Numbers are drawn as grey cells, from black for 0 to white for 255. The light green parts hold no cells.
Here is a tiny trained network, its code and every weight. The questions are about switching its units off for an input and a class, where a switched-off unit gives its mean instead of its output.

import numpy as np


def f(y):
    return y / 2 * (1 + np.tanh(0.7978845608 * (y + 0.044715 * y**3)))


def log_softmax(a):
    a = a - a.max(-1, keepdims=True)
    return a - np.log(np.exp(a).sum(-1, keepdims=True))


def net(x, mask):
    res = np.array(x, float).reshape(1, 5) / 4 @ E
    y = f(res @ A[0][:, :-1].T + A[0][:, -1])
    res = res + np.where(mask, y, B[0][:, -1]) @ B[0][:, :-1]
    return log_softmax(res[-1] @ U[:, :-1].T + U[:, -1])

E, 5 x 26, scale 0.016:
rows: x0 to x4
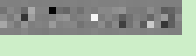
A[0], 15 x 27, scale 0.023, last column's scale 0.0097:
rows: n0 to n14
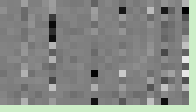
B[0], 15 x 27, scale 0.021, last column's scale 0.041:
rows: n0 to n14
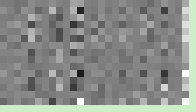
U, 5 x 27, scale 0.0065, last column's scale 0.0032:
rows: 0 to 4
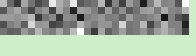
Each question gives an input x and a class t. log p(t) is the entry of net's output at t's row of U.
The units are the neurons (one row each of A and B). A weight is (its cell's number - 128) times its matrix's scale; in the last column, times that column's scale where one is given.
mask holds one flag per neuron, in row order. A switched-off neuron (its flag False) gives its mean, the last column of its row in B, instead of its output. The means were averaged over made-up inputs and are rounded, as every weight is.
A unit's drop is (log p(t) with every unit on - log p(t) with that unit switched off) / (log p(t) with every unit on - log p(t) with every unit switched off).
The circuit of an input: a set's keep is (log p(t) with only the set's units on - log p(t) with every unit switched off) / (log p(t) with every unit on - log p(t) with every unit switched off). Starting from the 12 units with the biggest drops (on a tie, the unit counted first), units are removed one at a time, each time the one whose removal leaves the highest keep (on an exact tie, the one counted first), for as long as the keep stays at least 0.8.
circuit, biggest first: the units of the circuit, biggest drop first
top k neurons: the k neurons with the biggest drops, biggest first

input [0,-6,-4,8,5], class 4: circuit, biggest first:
(n14)
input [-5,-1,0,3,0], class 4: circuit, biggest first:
(n10, n5, n3)
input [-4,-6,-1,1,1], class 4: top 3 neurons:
(n1, n10, n3)
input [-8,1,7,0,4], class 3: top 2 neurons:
(n10, n3)
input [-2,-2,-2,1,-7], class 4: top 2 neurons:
(n1, n5)
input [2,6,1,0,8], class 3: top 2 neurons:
(n10, n1)
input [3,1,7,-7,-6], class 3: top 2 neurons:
(n2, n3)
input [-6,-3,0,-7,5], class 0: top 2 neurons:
(n14, n3)
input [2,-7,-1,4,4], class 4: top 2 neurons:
(n10, n14)
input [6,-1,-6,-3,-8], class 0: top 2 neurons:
(n10, n5)
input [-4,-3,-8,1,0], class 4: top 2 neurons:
(n14, n1)
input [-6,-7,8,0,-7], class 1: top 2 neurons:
(n12, n10)
